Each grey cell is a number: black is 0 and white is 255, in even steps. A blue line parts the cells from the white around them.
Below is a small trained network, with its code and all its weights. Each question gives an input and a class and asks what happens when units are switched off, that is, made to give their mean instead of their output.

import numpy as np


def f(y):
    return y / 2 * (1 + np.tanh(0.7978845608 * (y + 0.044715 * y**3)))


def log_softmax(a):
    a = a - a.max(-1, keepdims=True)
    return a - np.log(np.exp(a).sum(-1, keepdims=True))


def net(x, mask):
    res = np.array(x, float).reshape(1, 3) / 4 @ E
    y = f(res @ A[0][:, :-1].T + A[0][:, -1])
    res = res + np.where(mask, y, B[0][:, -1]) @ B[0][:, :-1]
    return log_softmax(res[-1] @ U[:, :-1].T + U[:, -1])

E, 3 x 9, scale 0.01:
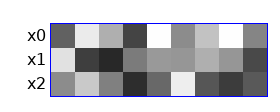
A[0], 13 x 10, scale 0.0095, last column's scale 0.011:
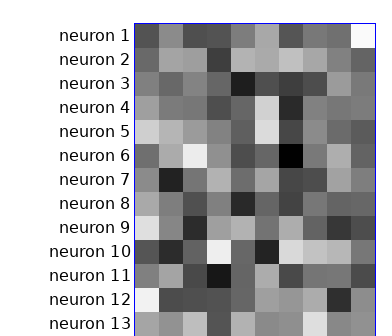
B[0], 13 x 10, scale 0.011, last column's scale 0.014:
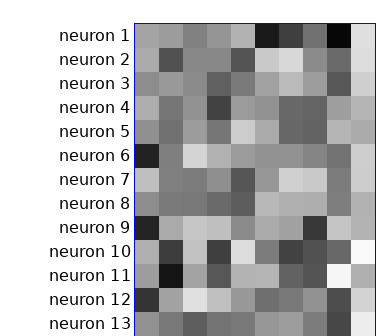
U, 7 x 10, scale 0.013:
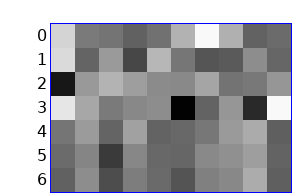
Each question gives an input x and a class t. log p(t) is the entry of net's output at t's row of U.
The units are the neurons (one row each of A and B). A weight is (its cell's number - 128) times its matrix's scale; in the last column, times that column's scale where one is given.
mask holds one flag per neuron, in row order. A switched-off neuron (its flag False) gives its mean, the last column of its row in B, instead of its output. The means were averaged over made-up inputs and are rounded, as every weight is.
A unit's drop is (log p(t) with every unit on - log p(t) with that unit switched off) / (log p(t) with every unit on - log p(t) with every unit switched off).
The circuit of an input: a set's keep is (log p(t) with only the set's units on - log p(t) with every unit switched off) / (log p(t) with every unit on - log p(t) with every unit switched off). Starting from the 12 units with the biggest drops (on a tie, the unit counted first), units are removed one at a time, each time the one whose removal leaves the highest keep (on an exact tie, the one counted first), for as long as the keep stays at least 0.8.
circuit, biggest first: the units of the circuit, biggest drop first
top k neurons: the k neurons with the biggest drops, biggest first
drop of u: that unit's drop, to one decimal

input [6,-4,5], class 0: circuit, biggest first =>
(neuron 2)
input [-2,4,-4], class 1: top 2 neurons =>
(neuron 10; neuron 6)
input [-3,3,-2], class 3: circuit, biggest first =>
(neuron 2; neuron 11)
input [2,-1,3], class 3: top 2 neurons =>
(neuron 10; neuron 1)
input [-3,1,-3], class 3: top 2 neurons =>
(neuron 2; neuron 11)
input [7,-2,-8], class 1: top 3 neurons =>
(neuron 10; neuron 7; neuron 3)
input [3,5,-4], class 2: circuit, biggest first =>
(neuron 9; neuron 12)
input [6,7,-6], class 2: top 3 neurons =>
(neuron 9; neuron 12; neuron 7)
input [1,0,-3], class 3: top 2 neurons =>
(neuron 11; neuron 5)
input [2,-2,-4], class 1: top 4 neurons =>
(neuron 1; neuron 10; neuron 12; neuron 7)
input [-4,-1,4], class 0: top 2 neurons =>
(neuron 10; neuron 7)
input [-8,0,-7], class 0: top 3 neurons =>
(neuron 7; neuron 3; neuron 8)
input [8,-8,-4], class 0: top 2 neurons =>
(neuron 2; neuron 13)
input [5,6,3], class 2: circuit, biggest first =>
(neuron 12)
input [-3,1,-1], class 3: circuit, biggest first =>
(neuron 2; neuron 11)
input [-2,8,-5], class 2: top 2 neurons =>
(neuron 9; neuron 12)
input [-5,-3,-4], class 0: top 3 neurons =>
(neuron 7; neuron 1; neuron 3)
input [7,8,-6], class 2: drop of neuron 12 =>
0.7
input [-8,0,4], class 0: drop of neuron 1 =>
0.0
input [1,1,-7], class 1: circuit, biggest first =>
(neuron 10)
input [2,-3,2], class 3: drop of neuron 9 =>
0.4
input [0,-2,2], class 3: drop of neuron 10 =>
0.1
